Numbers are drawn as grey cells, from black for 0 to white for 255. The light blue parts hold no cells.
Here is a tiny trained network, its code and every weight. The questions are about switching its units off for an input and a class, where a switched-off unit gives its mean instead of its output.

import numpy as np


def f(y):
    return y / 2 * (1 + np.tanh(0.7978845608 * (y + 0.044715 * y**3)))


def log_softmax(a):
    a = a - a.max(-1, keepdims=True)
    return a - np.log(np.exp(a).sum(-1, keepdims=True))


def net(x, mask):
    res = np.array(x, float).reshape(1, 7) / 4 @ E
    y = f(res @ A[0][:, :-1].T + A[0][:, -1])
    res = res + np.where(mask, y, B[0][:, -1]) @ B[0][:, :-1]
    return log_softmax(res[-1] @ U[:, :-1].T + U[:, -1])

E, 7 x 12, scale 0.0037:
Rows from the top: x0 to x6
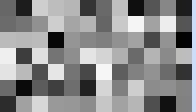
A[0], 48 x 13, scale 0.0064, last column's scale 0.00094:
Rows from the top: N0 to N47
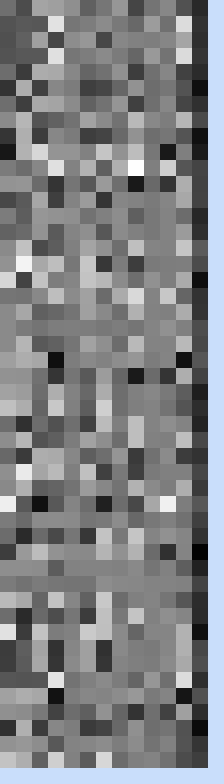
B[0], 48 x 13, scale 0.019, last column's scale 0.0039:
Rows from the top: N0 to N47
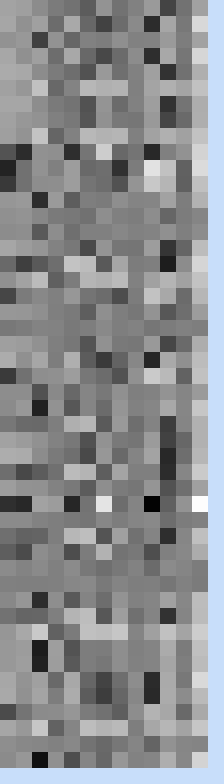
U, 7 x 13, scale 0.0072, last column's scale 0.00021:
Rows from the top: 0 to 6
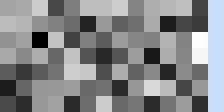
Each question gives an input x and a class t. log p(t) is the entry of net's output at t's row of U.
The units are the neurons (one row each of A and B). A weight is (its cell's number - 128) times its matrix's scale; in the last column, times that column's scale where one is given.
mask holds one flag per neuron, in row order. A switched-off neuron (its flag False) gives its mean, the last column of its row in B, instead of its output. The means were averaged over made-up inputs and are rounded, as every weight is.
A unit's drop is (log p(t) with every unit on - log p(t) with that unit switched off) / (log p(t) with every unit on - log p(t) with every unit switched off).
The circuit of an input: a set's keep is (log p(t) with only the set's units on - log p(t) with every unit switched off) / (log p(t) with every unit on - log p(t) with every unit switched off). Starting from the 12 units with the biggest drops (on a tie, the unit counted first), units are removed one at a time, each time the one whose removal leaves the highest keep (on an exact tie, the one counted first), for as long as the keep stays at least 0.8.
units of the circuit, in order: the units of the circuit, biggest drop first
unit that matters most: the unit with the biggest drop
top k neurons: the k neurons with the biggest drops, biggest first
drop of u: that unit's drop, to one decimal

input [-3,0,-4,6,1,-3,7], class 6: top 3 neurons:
(N9, N34, N45)
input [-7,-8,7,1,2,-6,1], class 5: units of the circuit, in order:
(N11)
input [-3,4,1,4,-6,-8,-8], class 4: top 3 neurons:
(N16, N29, N9)
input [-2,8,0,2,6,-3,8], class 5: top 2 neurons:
(N10, N18)
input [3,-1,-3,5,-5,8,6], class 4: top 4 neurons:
(N33, N38, N26, N31)
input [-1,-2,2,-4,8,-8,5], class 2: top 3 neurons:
(N47, N25, N37)
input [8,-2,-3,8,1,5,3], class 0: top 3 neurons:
(N39, N17, N15)
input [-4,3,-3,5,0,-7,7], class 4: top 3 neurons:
(N16, N29, N31)
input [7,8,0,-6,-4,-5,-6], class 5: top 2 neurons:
(N10, N18)
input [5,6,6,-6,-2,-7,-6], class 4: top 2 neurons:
(N16, N29)
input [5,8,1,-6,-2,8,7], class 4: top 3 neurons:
(N33, N38, N26)
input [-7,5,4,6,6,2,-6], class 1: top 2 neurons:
(N15, N27)
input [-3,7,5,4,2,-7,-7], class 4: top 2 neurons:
(N16, N29)
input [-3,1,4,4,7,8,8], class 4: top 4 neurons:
(N33, N38, N26, N31)
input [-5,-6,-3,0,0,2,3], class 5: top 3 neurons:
(N23, N11, N44)
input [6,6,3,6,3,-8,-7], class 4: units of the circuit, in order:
(N16)
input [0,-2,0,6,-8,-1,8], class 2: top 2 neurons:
(N40, N41)
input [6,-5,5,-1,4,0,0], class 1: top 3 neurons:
(N28, N4, N6)
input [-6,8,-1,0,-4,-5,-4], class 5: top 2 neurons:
(N10, N18)
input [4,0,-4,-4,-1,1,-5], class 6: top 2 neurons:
(N31, N39)
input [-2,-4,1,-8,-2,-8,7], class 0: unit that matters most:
N45
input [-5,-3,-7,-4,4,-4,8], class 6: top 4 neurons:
(N9, N34, N22, N43)
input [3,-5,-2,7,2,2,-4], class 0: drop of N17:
0.1
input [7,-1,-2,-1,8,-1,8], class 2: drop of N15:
0.1
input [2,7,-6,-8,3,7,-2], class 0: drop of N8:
0.3
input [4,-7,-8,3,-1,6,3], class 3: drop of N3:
0.2
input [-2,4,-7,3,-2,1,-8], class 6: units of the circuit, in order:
(N31)
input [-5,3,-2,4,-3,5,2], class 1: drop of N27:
0.3
